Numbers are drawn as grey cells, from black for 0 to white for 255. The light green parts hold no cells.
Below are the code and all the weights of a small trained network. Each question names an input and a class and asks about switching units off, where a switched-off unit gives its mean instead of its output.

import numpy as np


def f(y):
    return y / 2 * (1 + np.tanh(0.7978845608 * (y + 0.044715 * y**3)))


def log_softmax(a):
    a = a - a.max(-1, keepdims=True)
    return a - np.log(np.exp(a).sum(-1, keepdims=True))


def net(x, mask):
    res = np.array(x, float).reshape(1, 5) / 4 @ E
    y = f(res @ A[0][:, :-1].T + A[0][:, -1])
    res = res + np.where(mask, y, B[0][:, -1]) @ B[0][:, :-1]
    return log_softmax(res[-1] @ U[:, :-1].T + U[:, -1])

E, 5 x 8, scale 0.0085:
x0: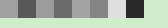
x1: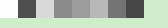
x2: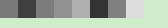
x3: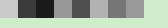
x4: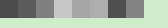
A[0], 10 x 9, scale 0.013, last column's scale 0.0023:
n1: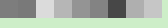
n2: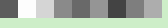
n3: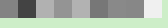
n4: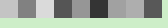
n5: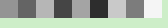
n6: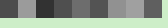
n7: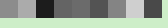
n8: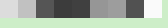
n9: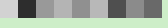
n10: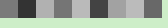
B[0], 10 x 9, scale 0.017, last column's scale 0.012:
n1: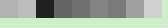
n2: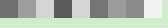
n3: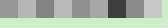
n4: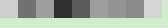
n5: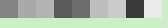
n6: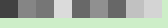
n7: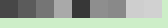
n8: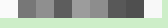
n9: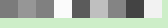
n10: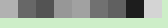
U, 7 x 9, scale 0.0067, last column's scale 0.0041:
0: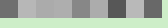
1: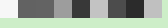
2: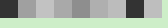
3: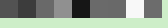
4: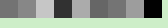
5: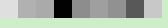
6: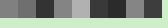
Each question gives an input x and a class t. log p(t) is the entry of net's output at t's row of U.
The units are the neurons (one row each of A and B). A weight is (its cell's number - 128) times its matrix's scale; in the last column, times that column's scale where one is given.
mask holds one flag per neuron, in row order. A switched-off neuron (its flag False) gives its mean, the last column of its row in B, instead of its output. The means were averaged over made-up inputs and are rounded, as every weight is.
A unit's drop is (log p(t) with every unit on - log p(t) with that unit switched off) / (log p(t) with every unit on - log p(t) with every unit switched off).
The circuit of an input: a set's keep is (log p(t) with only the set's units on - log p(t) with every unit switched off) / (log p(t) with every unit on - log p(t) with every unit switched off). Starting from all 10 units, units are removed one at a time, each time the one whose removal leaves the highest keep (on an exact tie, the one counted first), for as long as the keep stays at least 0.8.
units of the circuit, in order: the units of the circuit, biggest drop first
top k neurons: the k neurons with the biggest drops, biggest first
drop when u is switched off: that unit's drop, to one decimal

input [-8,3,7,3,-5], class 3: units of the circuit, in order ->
(n7)
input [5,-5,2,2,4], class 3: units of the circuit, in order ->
(n8, n5, n9)
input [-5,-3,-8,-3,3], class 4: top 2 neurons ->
(n9, n2)
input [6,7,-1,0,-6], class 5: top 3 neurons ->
(n5, n4, n6)
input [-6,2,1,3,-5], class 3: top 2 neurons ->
(n7, n10)
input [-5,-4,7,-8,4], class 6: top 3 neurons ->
(n10, n1, n9)
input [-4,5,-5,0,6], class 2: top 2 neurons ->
(n8, n2)
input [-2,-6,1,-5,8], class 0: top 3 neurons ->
(n2, n6, n5)
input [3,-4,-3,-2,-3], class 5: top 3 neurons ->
(n9, n8, n7)
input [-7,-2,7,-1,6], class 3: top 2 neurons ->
(n7, n8)
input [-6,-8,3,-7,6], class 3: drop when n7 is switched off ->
0.5
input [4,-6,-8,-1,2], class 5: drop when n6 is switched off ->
-0.1
